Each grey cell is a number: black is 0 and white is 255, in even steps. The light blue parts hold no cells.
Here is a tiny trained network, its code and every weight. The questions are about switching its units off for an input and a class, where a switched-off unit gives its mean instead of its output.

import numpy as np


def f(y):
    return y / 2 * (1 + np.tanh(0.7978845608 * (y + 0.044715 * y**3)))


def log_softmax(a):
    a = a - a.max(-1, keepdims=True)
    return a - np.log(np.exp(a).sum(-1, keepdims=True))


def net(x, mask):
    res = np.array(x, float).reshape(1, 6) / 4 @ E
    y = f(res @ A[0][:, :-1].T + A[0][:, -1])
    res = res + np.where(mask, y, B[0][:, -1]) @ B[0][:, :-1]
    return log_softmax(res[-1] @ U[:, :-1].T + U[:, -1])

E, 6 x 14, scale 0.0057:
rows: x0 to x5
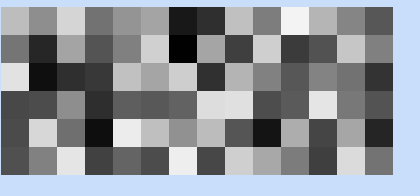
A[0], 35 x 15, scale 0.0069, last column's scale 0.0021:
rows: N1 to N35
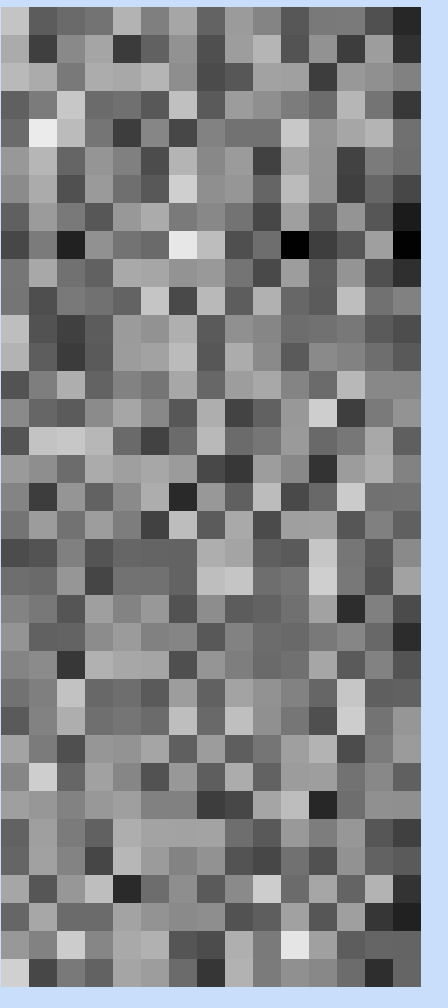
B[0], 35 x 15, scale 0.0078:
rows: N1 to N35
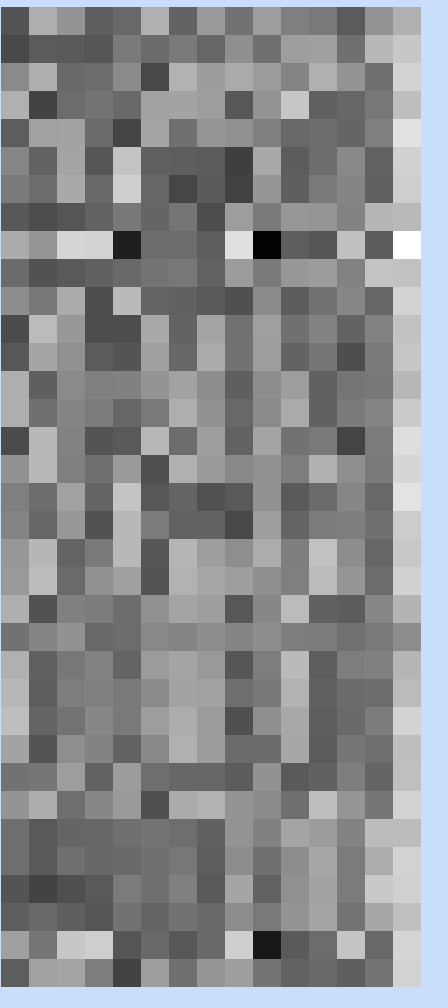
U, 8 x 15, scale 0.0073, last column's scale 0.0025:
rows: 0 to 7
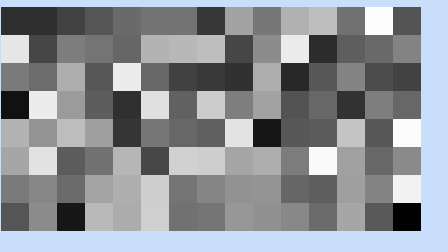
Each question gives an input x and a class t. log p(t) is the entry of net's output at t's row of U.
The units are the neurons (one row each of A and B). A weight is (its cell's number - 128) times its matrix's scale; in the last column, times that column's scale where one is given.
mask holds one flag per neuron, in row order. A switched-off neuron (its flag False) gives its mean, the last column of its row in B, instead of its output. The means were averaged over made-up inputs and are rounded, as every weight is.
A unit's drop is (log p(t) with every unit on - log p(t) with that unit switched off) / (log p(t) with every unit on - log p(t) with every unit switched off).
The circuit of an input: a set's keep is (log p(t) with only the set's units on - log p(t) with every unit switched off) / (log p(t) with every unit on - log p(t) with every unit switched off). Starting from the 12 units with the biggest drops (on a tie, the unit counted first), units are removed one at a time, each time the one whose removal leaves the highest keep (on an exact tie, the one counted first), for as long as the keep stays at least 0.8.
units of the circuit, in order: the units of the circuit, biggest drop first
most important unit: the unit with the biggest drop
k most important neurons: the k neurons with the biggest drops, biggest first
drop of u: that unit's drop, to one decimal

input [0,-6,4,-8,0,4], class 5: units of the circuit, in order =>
[N29]
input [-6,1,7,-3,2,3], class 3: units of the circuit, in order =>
[N12; N13]
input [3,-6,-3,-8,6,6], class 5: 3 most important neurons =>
[N29; N3; N17]
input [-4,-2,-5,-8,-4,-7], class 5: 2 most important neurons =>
[N17; N29]
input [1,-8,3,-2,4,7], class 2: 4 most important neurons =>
[N7; N6; N19; N28]
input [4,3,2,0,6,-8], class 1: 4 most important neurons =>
[N27; N15; N24; N22]
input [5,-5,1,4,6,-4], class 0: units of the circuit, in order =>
[N10; N8]
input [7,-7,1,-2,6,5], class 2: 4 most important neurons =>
[N9; N6; N19; N7]
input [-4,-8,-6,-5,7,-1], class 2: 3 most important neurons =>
[N6; N7; N28]
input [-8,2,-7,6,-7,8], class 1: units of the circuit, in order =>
[N4; N26]
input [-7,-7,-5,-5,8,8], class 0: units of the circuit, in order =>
[N10; N30]
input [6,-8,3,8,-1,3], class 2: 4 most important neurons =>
[N19; N6; N7; N28]
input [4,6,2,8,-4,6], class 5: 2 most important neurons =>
[N21; N20]
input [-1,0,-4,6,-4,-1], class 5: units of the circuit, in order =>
[N20]
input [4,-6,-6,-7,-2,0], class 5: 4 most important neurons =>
[N29; N3; N17; N18]
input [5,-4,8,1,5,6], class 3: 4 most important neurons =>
[N35; N12; N13; N1]
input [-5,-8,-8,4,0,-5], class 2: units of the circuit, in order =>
[N6; N7]
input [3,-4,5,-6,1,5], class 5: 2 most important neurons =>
[N29; N3]
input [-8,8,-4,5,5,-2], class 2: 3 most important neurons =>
[N11; N18; N34]
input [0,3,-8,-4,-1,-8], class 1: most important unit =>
N22
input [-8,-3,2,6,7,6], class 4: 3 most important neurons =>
[N9; N32; N2]
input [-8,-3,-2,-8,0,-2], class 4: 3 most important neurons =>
[N9; N20; N21]
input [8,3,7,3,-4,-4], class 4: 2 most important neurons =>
[N34; N16]
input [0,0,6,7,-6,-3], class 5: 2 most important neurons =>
[N20; N21]
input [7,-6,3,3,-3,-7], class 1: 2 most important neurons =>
[N9; N22]
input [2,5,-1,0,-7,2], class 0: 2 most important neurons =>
[N32; N2]
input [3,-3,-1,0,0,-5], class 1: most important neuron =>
[N9]
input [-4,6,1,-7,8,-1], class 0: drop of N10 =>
0.1
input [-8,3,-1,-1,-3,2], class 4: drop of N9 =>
0.5
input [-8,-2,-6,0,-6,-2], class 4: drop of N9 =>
2.5
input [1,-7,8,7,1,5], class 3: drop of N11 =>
0.1
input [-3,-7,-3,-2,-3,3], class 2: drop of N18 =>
0.0
